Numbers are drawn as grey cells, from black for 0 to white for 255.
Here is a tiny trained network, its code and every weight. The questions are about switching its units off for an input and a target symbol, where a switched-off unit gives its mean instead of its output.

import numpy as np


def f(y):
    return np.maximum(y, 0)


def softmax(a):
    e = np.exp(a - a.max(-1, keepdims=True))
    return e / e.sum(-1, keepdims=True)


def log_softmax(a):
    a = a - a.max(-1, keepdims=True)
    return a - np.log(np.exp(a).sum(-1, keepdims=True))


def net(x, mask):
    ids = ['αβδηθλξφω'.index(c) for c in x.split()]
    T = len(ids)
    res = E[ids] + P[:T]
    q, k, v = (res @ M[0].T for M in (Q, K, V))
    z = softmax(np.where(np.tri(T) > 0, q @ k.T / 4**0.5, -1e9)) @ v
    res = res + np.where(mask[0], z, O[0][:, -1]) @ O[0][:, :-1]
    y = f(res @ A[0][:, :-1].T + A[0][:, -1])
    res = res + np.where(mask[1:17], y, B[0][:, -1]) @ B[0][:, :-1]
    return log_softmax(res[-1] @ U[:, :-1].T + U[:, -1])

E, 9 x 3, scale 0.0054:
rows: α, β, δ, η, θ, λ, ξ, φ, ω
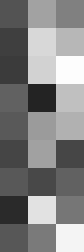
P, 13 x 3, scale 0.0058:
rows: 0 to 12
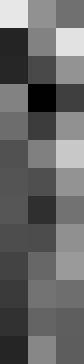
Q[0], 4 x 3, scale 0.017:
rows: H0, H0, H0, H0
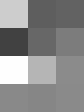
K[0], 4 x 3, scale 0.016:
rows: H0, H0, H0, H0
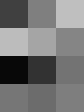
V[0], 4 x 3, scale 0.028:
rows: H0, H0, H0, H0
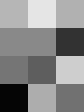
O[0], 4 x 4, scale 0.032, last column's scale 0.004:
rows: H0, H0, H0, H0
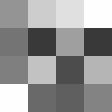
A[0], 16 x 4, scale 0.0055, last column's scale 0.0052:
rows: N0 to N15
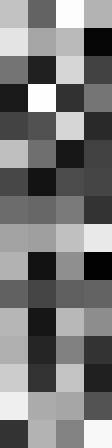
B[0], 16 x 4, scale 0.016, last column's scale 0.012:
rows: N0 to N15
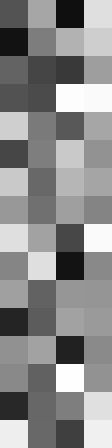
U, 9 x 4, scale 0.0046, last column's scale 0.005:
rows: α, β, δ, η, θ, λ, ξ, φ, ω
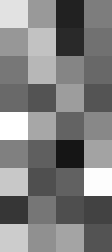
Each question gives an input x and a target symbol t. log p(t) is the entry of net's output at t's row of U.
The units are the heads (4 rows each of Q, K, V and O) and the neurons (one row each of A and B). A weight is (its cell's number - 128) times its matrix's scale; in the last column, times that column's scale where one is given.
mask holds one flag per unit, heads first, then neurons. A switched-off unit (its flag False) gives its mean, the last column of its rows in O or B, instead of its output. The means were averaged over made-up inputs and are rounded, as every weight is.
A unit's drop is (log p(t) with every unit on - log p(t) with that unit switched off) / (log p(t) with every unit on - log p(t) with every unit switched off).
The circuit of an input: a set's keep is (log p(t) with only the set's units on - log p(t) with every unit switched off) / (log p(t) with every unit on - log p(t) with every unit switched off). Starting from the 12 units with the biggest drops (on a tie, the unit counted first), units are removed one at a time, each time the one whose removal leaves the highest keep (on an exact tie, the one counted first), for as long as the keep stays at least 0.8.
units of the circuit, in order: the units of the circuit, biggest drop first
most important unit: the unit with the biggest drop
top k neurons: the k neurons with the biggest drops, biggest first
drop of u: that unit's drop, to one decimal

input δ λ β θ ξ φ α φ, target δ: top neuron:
[N1]
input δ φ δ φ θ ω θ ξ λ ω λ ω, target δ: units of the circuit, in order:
[H0, N1, N14]
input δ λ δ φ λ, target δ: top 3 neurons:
[N1, N14, N15]
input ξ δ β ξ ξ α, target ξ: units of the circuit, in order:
[H0, N6, N0]
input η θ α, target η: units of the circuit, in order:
[N3, H0]
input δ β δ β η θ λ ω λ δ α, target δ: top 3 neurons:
[N1, N14, N15]
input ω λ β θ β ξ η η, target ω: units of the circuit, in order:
[H0, N3, N0, N14]
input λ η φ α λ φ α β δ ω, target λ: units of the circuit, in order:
[H0, N3, N11, N0]
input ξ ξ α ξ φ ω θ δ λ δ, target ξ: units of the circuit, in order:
[H0, N0, N6]
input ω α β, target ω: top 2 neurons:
[N3, N15]
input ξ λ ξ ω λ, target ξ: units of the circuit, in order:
[H0, N6]
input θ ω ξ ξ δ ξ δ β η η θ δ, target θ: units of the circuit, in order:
[N1, N14]
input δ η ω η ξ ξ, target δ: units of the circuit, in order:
[H0, N3]
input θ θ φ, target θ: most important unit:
N15
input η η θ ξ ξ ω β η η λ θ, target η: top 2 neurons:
[N3, N8]
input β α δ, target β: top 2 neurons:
[N0, N8]
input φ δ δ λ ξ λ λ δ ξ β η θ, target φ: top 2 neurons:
[N15, N11]
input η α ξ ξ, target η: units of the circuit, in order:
[H0, N3, N0]
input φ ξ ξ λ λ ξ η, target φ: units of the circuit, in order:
[H0, N11, N15, N0]
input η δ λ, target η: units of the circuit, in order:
[N3, H0]
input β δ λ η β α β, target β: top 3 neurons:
[N3, N8, N0]
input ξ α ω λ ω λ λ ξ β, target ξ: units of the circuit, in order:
[H0, N6]
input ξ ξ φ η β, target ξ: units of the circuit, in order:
[H0, N6, N0]
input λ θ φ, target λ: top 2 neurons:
[N2, N0]
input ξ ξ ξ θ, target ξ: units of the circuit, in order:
[H0, N6]
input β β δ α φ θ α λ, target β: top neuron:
[N3]
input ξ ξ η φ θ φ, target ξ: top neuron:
[N0]
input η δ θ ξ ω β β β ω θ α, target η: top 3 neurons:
[N3, N8, N5]
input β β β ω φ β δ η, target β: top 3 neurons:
[N3, N8, N0]
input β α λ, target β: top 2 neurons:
[N0, N8]
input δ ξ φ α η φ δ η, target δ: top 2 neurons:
[N1, N14]
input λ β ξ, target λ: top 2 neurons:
[N2, N0]
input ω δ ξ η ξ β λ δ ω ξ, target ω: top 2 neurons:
[N3, N0]
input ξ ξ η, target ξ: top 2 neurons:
[N6, N4]
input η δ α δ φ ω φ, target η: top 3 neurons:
[N3, N8, N0]
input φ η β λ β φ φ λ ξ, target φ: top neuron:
[N11]
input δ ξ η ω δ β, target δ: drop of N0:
-0.1
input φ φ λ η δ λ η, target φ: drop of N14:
0.3
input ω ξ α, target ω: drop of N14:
0.1
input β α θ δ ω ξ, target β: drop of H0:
0.8
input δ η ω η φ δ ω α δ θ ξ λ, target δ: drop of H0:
1.3
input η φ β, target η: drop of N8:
0.2
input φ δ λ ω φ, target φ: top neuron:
[N0]
